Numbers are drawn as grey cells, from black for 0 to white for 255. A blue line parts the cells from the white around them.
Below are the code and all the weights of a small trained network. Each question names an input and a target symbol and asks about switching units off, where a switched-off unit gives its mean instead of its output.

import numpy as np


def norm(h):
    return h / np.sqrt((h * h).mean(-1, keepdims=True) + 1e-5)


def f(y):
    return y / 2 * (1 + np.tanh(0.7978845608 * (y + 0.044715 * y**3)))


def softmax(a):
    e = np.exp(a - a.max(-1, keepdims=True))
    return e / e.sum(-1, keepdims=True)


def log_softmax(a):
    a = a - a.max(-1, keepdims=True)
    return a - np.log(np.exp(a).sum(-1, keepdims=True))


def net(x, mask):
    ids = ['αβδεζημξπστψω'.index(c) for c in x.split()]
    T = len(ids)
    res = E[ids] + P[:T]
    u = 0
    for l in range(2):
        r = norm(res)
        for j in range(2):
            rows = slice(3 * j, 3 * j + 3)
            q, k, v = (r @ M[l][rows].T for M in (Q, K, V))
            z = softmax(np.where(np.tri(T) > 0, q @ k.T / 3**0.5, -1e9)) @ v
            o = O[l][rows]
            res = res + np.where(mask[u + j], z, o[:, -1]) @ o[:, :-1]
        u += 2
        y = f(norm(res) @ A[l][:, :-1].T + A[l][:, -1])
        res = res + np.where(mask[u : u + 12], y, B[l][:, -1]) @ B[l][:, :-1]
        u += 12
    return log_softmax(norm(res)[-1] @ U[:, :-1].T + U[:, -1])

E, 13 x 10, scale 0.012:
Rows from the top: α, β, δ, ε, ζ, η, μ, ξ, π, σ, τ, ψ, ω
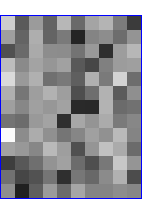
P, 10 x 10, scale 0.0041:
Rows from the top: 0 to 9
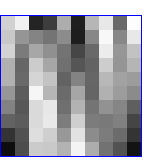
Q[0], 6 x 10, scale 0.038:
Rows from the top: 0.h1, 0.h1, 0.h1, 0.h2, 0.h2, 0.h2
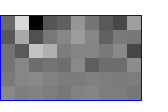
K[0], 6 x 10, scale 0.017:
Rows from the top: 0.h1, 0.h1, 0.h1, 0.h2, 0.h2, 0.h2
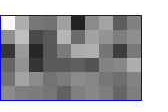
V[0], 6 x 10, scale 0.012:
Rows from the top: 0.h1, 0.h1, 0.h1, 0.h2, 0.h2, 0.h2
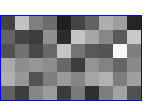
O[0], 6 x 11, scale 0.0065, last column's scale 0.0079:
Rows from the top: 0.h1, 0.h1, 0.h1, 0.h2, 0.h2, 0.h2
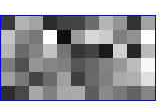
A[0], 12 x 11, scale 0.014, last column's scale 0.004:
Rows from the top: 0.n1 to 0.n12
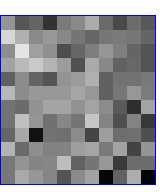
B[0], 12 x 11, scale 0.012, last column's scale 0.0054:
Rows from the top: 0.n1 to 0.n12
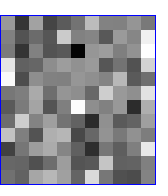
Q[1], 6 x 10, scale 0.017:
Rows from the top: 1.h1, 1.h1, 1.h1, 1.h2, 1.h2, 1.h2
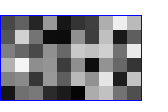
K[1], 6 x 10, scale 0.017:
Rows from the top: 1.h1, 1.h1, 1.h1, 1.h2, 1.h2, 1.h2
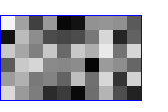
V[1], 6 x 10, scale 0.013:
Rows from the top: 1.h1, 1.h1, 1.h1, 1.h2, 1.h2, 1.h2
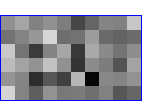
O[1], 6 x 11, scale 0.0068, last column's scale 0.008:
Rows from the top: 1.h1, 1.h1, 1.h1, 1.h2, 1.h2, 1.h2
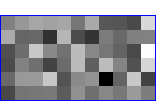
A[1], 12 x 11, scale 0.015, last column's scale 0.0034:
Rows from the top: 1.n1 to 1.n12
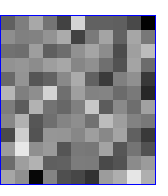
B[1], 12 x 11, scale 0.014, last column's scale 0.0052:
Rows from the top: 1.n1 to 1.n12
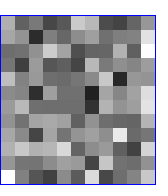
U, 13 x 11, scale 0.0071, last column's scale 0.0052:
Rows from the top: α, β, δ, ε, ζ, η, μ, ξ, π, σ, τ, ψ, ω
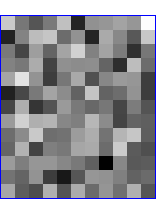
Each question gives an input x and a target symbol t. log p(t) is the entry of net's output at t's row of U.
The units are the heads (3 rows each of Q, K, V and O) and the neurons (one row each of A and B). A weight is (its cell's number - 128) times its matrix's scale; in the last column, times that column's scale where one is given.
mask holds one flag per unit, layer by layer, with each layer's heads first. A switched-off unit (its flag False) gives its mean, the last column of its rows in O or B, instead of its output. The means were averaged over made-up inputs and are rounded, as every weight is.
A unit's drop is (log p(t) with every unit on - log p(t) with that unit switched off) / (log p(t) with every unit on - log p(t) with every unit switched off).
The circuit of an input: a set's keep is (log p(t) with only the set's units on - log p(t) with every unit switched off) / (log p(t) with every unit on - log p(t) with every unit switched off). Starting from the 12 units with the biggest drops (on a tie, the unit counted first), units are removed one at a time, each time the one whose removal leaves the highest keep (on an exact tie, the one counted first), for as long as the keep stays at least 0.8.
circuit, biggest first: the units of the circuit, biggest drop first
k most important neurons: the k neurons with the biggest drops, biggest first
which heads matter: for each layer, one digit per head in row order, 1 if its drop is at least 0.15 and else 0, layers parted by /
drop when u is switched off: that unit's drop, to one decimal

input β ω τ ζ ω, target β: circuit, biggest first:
1.n12
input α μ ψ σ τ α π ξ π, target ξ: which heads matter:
10 / 00
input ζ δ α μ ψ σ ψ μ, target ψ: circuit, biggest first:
0.h1, 0.n3
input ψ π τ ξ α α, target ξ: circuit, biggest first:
0.h1, 0.n8, 1.n10
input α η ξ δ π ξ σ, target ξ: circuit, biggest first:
0.h1, 1.n10
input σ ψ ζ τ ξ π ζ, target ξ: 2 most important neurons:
0.n8, 1.n10
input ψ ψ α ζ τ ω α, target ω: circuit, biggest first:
0.h1, 1.n6
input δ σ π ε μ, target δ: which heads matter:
00 / 11
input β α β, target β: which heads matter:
10 / 10
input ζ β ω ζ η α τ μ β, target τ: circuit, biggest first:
0.h1, 0.n3
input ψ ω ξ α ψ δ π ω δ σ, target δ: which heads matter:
00 / 01
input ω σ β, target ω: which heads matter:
10 / 10
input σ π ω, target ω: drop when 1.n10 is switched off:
0.1
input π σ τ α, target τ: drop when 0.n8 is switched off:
0.0
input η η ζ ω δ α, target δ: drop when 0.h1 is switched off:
-0.1
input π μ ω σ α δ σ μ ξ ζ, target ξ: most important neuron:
0.n8
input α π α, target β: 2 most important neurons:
1.n3, 1.n12
